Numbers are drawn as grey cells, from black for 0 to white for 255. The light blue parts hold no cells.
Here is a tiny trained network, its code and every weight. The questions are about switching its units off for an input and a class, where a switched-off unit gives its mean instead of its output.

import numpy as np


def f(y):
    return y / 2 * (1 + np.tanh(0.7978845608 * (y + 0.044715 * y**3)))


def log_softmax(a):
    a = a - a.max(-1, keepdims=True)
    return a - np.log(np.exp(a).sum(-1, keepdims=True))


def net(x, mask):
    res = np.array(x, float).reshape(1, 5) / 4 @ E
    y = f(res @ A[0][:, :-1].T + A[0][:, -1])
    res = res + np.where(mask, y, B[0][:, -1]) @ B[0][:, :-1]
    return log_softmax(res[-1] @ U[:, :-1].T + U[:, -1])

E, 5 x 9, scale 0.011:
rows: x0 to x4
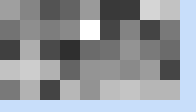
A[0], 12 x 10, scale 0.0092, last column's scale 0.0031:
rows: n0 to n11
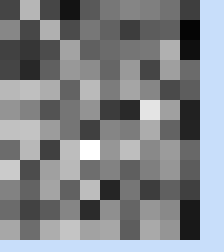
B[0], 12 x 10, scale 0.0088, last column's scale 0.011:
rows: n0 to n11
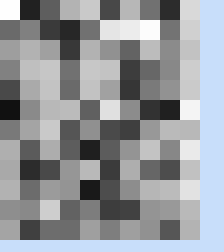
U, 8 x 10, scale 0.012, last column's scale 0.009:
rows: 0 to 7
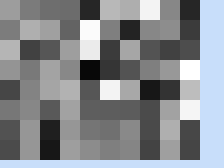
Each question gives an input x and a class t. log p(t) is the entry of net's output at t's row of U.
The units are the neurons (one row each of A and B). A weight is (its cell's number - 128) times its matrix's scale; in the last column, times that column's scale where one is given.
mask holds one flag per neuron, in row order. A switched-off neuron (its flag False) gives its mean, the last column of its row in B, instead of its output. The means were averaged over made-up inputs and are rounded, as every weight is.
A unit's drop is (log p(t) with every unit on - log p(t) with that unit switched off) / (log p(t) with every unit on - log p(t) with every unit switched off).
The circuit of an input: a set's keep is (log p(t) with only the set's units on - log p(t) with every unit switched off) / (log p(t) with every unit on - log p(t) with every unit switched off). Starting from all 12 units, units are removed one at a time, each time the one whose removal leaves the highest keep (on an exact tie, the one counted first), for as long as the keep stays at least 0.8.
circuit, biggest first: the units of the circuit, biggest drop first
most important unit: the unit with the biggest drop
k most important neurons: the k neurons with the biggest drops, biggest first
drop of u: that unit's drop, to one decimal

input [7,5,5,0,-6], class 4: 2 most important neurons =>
(n5 n7)
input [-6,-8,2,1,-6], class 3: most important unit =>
n10
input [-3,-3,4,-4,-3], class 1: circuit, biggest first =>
(n5 n9 n7)
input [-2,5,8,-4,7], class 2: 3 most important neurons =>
(n0 n1 n9)
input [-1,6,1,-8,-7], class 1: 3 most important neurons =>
(n3 n7 n2)
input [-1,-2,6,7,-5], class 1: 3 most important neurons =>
(n4 n6 n8)
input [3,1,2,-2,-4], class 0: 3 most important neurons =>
(n1 n9 n4)
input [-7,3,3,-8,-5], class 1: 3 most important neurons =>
(n3 n5 n2)
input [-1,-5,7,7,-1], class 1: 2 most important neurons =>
(n6 n4)
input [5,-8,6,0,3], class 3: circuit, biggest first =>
(n10 n1)
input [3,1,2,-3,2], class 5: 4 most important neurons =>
(n1 n4 n9 n11)
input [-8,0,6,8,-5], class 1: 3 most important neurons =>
(n4 n5 n6)
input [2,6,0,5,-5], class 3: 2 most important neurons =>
(n9 n3)
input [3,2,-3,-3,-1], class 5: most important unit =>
n0
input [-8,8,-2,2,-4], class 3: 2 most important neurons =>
(n9 n5)
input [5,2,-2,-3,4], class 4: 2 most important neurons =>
(n5 n9)
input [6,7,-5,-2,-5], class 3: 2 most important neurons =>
(n9 n0)
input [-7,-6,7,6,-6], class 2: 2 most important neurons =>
(n0 n5)
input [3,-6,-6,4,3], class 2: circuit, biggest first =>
(n8 n7)
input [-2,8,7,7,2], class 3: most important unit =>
n7
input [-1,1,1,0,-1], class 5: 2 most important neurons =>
(n5 n7)
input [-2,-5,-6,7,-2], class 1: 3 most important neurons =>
(n6 n0 n4)
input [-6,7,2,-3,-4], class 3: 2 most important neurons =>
(n9 n5)
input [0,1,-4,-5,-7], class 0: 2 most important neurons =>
(n1 n9)
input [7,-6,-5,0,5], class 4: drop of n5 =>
0.8
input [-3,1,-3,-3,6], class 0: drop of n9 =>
0.0
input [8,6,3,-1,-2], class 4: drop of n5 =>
1.1
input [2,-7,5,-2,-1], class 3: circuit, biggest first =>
(n1)
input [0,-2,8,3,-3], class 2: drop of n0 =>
0.5
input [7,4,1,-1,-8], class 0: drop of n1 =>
0.9
